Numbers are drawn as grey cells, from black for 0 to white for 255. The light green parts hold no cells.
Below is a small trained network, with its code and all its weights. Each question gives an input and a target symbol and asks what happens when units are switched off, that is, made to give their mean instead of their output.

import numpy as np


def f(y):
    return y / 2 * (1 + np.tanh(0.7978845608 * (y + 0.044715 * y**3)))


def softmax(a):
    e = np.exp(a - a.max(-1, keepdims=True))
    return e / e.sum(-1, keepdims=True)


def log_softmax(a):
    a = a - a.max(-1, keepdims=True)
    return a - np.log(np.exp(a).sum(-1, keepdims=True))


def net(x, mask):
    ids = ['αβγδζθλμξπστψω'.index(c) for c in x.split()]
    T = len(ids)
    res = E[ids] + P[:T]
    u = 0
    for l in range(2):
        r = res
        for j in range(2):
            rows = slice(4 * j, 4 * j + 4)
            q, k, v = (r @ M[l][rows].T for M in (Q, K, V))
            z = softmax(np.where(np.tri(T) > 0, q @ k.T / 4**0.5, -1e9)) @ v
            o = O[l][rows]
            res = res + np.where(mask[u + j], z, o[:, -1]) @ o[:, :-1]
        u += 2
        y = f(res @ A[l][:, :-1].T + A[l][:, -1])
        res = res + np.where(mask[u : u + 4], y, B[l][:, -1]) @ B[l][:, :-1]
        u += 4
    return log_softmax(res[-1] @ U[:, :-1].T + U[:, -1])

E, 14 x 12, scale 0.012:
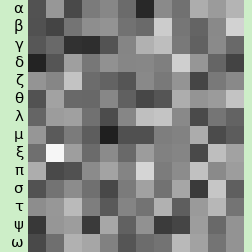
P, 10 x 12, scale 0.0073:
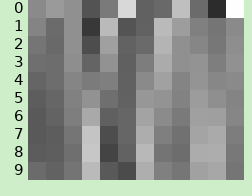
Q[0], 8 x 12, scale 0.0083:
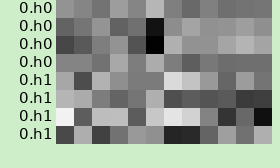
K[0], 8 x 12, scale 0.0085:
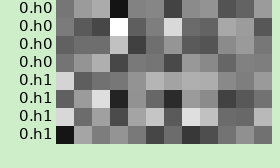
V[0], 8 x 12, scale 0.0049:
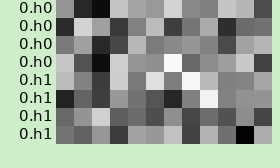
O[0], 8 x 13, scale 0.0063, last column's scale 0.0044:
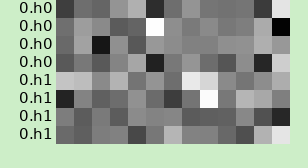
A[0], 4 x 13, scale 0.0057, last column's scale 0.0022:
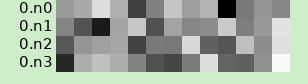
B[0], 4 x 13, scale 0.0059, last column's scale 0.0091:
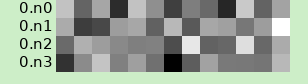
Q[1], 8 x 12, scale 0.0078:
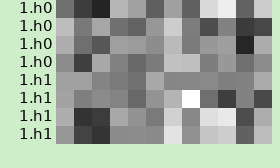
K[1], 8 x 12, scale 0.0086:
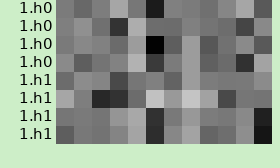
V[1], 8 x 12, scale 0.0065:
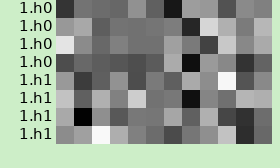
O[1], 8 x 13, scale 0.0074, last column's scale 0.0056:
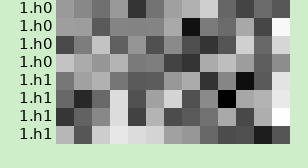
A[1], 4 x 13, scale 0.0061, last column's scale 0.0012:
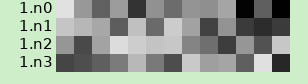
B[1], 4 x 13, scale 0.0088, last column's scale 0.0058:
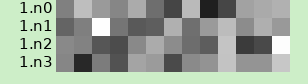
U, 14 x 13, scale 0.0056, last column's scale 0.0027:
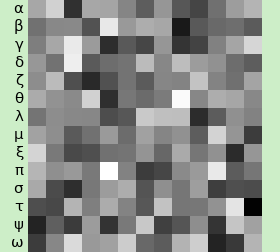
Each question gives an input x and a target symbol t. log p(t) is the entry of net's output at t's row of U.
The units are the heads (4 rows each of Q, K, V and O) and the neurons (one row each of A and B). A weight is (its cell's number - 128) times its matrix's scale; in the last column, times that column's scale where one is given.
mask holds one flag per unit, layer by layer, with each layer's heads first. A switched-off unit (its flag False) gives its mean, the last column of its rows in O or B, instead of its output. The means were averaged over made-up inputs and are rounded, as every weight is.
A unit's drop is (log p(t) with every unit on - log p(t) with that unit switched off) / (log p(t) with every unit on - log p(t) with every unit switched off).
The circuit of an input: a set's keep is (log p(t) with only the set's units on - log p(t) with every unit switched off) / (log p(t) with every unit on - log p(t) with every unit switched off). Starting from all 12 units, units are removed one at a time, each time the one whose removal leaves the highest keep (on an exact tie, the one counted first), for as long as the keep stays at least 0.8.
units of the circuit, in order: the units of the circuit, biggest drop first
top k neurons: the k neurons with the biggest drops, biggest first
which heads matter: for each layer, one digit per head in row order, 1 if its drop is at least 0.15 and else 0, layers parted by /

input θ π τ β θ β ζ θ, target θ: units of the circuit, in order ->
(1.h0 0.h1 1.n2)
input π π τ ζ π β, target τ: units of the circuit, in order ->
(1.n3 1.h0)
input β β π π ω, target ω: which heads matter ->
00 / 01
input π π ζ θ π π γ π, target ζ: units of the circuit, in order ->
(1.h1 0.h0 0.n3)
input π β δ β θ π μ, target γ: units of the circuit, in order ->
(1.h1 1.n0 1.h0)
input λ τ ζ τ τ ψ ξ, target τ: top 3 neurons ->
(0.n0 0.n1 1.n3)
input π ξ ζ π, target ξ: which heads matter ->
10 / 01
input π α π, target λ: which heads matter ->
01 / 11
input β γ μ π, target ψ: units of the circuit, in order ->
(0.h0 1.h1 0.n1)
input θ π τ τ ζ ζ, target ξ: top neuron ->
(1.n2)
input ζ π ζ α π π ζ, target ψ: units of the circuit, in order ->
(0.h0 1.h1 0.n0 1.n2)
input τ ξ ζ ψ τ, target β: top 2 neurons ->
(0.n1 1.n2)
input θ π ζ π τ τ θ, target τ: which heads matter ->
01 / 10
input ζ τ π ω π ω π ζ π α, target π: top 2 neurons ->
(0.n1 0.n3)
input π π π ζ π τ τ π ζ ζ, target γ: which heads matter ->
00 / 01
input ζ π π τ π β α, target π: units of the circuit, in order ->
(0.h1 1.h1)
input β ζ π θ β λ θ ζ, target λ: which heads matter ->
11 / 10
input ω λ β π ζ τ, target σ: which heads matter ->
10 / 11
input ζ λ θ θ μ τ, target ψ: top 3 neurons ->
(0.n0 1.n2 0.n1)
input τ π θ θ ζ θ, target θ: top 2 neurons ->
(0.n0 0.n2)
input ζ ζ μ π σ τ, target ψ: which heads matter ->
10 / 01
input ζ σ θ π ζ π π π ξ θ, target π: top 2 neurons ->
(0.n3 0.n1)
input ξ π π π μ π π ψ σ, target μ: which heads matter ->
10 / 01
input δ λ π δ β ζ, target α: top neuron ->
(1.n0)
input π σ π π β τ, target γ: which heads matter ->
00 / 01
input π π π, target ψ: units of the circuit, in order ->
(0.n1 1.h1)
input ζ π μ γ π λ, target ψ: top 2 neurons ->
(0.n0 1.n2)
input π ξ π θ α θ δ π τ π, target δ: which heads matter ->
10 / 01
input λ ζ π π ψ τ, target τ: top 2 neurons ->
(0.n0 1.n3)
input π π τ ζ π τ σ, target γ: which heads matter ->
00 / 01
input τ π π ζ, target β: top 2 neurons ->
(1.n2 0.n0)
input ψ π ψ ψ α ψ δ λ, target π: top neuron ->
(0.n0)
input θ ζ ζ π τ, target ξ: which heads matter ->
11 / 11
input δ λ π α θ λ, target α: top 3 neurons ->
(1.n0 0.n3 0.n1)
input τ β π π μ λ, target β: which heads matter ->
10 / 11
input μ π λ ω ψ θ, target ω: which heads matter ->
10 / 01
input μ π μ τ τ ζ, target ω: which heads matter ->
10 / 01
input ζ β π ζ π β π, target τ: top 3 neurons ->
(1.n0 1.n3 0.n2)
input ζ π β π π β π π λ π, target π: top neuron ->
(0.n1)
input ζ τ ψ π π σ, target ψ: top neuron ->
(0.n0)
